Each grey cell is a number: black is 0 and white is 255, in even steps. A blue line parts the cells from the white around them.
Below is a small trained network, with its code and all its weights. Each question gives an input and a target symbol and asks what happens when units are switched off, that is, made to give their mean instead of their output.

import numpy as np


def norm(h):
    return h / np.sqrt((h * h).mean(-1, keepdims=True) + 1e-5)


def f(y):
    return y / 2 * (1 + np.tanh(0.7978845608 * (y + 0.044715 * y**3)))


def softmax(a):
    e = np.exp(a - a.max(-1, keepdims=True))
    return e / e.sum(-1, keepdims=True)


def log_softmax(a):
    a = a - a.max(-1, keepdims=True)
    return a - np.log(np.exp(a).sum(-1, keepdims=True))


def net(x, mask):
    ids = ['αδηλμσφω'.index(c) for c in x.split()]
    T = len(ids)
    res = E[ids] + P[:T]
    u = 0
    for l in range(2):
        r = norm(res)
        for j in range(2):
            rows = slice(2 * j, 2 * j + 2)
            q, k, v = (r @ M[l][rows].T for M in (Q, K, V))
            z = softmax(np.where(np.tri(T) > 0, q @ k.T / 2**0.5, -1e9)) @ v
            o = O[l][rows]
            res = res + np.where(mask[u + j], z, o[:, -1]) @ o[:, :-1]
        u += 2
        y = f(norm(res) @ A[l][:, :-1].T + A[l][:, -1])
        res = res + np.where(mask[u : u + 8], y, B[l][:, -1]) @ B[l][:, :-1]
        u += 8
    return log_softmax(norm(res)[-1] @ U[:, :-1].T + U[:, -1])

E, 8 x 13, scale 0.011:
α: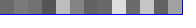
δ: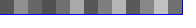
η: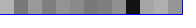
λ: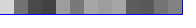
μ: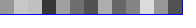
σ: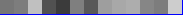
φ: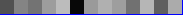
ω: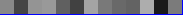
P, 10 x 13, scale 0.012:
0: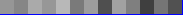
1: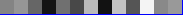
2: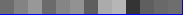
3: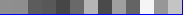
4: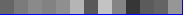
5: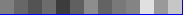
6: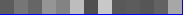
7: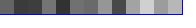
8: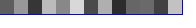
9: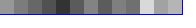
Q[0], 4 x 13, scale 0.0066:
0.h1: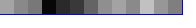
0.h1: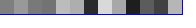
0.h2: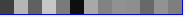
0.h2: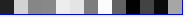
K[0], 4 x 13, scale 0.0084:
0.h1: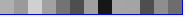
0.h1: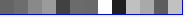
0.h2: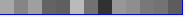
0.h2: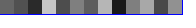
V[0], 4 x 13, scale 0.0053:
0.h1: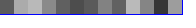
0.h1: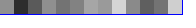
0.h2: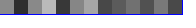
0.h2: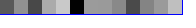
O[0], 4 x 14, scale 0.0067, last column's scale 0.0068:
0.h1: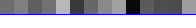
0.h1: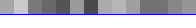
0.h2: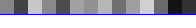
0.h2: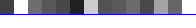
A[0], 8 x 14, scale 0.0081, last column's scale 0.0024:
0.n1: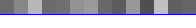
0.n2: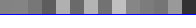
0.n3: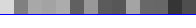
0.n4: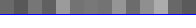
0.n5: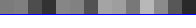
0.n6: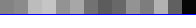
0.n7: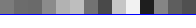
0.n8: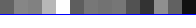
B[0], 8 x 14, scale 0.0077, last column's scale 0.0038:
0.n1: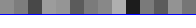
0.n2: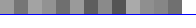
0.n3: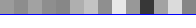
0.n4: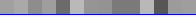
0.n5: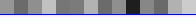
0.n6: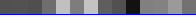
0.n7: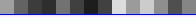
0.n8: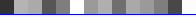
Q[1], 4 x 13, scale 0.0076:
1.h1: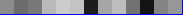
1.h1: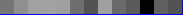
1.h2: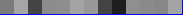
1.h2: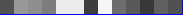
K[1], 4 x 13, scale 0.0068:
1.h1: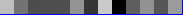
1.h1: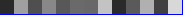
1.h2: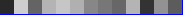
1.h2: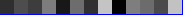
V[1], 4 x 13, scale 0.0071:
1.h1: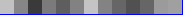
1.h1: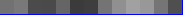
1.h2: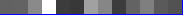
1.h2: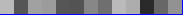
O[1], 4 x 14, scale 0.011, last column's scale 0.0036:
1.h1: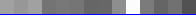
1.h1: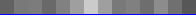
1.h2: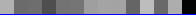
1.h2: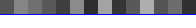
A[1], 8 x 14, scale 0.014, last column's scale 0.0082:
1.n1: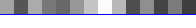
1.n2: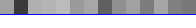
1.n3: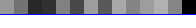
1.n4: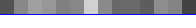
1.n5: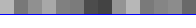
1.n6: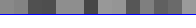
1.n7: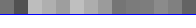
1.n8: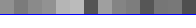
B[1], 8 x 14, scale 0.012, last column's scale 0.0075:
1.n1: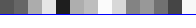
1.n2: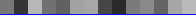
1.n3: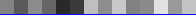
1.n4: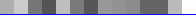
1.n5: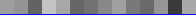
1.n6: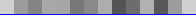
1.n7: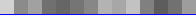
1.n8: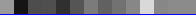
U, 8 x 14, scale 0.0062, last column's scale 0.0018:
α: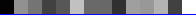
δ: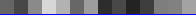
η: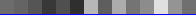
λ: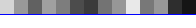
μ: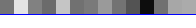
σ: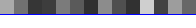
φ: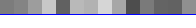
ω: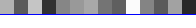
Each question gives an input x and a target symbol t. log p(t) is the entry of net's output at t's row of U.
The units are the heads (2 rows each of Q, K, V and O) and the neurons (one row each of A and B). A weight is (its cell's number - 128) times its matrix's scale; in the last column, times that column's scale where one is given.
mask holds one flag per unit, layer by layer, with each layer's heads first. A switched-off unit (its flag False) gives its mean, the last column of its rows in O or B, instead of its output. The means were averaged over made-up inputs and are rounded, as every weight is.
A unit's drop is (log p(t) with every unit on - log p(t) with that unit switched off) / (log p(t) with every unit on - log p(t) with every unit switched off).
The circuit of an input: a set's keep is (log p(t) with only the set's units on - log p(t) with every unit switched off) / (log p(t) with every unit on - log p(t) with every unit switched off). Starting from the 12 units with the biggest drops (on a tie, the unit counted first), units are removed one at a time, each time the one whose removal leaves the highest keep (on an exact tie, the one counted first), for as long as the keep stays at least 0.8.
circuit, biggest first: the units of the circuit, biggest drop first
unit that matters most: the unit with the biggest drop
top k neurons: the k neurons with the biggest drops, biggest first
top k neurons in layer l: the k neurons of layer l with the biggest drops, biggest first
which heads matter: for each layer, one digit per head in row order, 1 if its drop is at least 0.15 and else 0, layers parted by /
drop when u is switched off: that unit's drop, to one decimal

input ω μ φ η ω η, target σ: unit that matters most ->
0.n3
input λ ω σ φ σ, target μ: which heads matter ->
01 / 00
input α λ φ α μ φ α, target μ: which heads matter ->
01 / 00
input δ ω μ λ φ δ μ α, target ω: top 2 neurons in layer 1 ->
1.n7; 1.n2
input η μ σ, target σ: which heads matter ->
01 / 01
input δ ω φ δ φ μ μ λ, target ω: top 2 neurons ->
0.n7; 1.n2
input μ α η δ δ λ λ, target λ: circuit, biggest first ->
1.h1; 1.n5
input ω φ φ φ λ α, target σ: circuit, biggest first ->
1.h2; 0.n3
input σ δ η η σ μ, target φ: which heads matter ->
01 / 00
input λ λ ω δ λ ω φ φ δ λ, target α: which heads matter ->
10 / 01
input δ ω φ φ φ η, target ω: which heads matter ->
01 / 10
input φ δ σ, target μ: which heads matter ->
00 / 00
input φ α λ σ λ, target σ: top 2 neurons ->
1.n8; 0.n8
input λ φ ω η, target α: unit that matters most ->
1.h2
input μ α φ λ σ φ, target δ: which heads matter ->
00 / 01
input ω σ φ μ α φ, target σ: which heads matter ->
00 / 01
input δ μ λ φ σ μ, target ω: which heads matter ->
11 / 10
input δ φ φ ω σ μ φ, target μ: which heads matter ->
00 / 00
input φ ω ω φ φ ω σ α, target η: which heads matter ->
01 / 00
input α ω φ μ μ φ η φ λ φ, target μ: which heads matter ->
00 / 11
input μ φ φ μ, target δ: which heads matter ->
00 / 01
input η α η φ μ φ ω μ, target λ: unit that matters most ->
1.h1
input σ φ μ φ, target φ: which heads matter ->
01 / 10
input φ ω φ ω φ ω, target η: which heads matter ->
00 / 00
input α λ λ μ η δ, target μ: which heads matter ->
00 / 11
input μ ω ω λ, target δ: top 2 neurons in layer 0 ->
0.n8; 0.n3
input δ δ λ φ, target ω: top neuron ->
0.n7
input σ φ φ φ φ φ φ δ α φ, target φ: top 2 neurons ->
1.n1; 0.n7
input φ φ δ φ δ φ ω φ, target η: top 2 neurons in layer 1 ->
1.n3; 1.n1
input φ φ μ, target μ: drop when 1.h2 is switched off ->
0.0
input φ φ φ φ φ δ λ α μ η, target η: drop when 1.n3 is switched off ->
0.2
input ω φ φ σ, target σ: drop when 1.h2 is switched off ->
1.3
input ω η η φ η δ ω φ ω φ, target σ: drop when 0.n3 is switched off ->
1.6
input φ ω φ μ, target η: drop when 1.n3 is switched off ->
0.2
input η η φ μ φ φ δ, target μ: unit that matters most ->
0.h2
